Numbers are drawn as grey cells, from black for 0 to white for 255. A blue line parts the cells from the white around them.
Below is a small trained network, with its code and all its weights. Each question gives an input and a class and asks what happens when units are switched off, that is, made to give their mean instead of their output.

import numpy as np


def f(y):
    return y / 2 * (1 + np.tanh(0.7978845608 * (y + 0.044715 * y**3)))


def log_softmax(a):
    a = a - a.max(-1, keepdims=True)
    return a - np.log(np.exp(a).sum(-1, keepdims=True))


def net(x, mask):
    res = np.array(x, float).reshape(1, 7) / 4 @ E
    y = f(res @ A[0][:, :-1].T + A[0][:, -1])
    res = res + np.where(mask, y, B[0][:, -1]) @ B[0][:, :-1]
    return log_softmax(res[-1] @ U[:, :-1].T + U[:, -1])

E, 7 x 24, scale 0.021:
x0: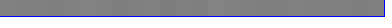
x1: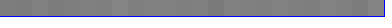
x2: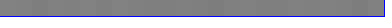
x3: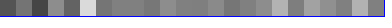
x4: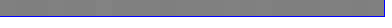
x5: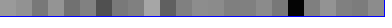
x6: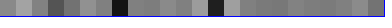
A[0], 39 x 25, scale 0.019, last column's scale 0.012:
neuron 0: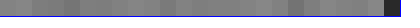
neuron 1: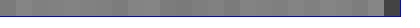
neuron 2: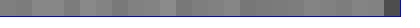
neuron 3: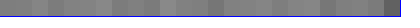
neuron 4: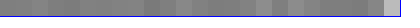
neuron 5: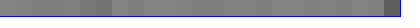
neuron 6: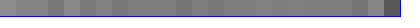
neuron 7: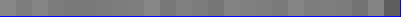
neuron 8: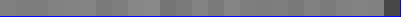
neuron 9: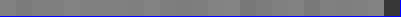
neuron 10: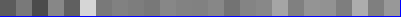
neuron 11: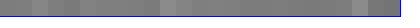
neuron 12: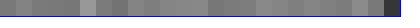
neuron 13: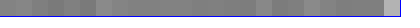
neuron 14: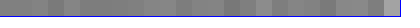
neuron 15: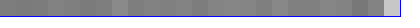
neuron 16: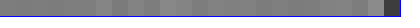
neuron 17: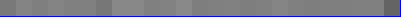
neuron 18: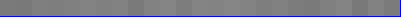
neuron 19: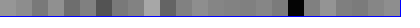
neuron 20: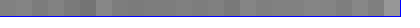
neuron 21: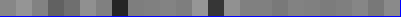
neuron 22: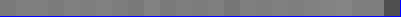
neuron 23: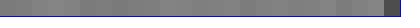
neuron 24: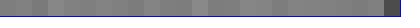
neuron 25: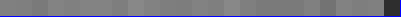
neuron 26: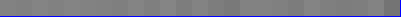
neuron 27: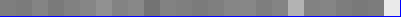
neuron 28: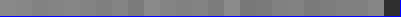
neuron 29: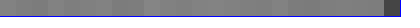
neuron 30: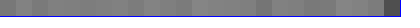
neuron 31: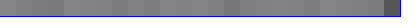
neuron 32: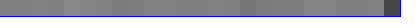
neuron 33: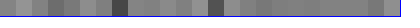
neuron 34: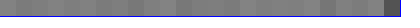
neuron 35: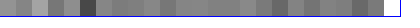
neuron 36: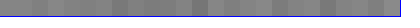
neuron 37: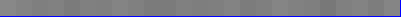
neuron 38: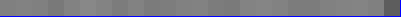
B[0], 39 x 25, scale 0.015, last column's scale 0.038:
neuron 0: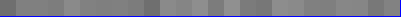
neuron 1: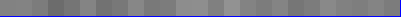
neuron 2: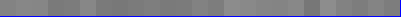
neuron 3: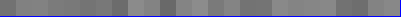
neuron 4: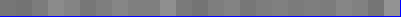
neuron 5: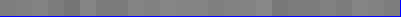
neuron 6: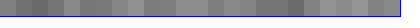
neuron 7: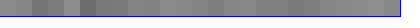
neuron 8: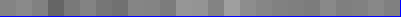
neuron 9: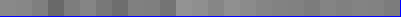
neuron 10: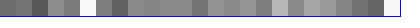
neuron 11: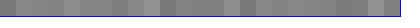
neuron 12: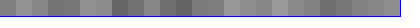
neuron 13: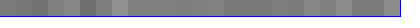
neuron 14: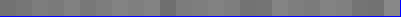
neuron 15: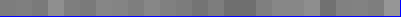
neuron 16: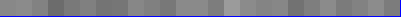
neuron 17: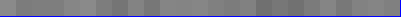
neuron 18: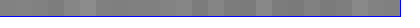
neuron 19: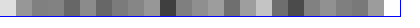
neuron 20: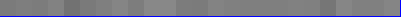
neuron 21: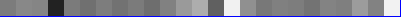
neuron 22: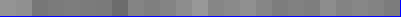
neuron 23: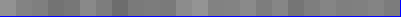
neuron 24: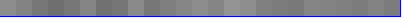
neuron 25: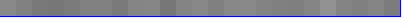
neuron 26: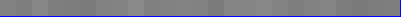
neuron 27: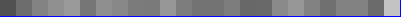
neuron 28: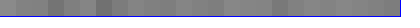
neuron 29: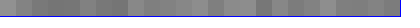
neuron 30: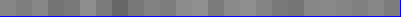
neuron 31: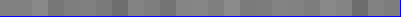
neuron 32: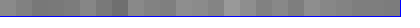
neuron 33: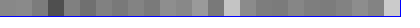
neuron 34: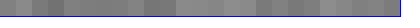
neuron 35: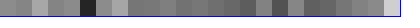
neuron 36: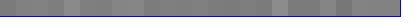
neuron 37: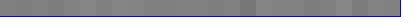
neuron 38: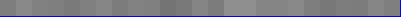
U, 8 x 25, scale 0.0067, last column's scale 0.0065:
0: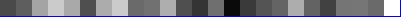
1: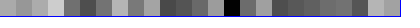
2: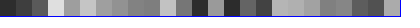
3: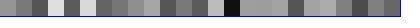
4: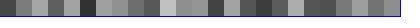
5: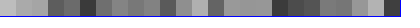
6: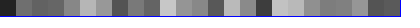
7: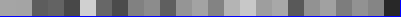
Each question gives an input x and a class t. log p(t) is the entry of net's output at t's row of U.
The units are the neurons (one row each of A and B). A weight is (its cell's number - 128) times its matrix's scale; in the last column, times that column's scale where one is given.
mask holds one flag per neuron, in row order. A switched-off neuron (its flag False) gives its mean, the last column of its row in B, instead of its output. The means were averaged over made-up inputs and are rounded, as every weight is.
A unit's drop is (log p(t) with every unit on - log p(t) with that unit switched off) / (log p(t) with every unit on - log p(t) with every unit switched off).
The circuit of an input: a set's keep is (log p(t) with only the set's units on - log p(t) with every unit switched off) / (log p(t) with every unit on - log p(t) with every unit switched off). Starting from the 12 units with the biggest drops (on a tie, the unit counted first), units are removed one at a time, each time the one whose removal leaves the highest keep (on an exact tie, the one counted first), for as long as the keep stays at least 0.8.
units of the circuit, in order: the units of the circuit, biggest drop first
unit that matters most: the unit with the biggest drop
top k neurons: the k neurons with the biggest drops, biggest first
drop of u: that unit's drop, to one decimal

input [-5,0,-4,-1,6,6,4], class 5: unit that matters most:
neuron 10
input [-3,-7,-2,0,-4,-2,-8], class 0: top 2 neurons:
[neuron 10; neuron 19]
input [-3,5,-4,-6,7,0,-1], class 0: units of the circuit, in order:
[neuron 19; neuron 21]
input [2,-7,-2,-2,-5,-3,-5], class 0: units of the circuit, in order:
[neuron 21; neuron 19]
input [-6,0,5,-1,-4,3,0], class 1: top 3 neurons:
[neuron 21; neuron 10; neuron 33]
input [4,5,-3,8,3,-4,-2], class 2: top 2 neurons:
[neuron 21; neuron 19]
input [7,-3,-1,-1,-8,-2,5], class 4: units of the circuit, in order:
[neuron 19; neuron 10]
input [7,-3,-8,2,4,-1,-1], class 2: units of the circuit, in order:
[neuron 19; neuron 21]
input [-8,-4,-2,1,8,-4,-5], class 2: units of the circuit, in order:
[neuron 21; neuron 19]
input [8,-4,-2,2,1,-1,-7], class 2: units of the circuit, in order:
[neuron 19; neuron 21]
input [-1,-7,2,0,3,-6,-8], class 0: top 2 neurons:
[neuron 10; neuron 21]
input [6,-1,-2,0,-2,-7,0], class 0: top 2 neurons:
[neuron 21; neuron 10]
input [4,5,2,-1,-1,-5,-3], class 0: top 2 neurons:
[neuron 21; neuron 10]
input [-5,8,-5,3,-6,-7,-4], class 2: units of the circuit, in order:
[neuron 21]
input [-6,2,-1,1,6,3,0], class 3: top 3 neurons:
[neuron 21; neuron 35; neuron 33]
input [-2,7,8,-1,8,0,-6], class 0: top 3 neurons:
[neuron 19; neuron 21; neuron 10]
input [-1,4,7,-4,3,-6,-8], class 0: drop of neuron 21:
0.1
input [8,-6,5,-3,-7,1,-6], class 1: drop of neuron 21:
0.4
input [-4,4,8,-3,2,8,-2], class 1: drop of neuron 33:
0.0
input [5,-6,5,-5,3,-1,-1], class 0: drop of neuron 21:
0.4
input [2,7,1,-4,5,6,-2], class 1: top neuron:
[neuron 21]
